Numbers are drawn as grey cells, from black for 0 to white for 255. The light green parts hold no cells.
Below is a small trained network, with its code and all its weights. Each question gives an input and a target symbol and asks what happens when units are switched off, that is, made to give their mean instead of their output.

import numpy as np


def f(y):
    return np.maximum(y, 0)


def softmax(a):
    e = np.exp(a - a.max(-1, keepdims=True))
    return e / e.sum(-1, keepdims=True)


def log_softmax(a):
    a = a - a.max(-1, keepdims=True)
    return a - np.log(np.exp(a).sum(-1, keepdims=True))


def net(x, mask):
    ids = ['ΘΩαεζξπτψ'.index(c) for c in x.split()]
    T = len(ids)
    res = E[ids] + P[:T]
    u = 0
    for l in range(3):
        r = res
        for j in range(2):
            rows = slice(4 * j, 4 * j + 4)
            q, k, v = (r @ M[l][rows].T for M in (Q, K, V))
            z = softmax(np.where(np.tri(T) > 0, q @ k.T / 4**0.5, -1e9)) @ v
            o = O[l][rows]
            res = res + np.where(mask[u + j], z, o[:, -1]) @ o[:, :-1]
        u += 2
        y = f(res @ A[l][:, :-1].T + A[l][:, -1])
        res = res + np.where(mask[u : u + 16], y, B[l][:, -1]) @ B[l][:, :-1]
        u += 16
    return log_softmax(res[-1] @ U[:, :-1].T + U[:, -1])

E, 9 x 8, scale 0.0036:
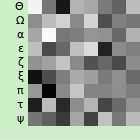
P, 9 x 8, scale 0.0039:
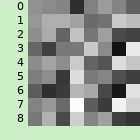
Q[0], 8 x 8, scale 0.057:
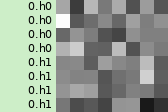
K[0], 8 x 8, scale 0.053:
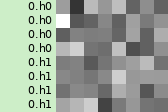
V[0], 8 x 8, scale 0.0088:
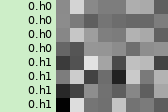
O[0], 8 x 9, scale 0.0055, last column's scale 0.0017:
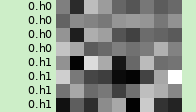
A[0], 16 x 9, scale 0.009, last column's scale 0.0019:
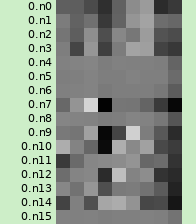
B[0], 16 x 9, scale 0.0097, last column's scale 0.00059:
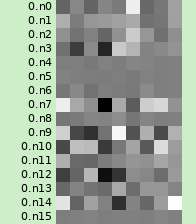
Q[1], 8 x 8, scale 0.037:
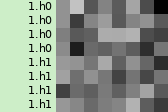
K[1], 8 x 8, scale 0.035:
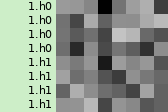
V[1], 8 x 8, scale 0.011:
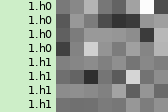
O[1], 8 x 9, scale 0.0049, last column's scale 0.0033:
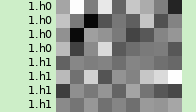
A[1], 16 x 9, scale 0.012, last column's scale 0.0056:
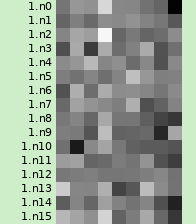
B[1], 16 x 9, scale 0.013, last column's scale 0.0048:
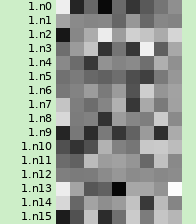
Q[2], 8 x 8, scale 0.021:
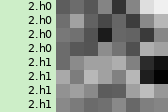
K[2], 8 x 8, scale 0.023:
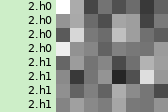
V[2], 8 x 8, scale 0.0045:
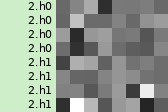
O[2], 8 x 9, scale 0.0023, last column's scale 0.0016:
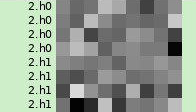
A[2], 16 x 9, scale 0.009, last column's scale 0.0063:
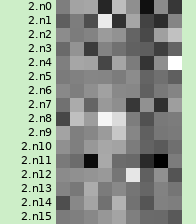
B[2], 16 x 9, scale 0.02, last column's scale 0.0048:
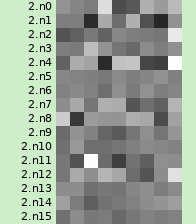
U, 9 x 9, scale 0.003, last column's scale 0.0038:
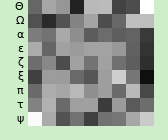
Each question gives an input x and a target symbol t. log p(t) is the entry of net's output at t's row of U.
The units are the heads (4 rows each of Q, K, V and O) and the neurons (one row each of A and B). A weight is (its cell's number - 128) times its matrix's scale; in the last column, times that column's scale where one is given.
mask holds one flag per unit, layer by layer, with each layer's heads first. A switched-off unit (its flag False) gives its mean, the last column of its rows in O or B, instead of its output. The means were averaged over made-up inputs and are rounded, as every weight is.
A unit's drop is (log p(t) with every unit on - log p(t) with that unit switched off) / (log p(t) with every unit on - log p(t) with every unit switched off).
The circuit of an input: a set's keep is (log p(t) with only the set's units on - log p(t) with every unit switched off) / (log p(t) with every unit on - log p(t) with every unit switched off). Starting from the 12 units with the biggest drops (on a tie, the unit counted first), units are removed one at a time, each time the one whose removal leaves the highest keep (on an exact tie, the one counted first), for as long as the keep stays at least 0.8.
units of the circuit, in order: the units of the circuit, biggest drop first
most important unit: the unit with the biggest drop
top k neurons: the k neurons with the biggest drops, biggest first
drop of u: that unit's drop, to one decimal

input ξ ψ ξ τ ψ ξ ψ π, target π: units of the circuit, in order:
(0.h1; 1.h0; 2.n12; 1.n2)
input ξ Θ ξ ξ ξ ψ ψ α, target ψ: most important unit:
1.n13
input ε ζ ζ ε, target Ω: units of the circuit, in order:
(1.n10; 1.h0; 2.n4)
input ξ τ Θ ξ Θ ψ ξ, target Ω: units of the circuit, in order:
(1.h0; 1.n10)
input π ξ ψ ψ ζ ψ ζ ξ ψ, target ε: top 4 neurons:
(2.n8; 1.n2; 0.n9; 1.n13)
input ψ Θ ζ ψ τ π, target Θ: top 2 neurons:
(0.n9; 2.n4)
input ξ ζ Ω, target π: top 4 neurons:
(1.n2; 2.n12; 0.n0; 1.n15)
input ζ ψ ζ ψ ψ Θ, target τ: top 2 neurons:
(2.n7; 1.n3)
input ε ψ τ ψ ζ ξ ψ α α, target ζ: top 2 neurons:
(2.n1; 1.n9)
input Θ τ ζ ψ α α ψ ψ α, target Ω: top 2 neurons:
(1.n10; 0.n10)
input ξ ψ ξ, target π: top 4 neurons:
(0.n0; 1.n2; 2.n12; 1.n15)
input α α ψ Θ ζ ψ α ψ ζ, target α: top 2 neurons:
(1.n9; 2.n11)
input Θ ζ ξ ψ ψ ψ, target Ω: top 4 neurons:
(1.n10; 0.n10; 1.n13; 2.n4)
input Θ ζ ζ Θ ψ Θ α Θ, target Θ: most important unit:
0.h1
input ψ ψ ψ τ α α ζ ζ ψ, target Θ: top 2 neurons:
(2.n4; 0.n9)
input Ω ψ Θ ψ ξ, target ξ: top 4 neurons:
(1.n3; 1.n15; 1.n2; 1.n9)
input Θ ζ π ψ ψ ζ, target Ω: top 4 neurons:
(1.n10; 0.n10; 1.n13; 2.n4)
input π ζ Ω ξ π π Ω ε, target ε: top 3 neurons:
(2.n8; 1.n2; 1.n13)
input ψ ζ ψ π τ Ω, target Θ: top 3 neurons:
(2.n4; 1.n2; 0.n9)
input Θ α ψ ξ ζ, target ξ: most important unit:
0.h1
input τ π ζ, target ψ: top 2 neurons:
(0.n12; 1.n13)
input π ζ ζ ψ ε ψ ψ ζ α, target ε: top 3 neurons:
(1.n2; 2.n8; 0.n9)
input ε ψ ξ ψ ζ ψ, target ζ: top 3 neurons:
(2.n1; 1.n9; 0.n10)
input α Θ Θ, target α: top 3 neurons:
(1.n9; 2.n11; 0.n10)
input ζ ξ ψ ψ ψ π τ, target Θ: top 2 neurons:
(2.n4; 1.n2)
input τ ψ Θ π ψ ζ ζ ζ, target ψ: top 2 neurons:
(1.n13; 2.n4)
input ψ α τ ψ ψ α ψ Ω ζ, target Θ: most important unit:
1.h0
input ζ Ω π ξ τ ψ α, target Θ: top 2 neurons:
(2.n4; 1.n2)
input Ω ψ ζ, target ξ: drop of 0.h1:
0.9
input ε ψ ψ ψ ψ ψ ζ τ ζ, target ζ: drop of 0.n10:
0.4
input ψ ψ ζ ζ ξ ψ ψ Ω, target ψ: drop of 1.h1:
0.1
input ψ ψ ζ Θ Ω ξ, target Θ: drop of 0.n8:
0.0
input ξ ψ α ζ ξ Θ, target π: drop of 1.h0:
1.2
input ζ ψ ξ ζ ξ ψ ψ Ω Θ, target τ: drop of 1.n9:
0.3
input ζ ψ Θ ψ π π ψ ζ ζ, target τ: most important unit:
1.h1
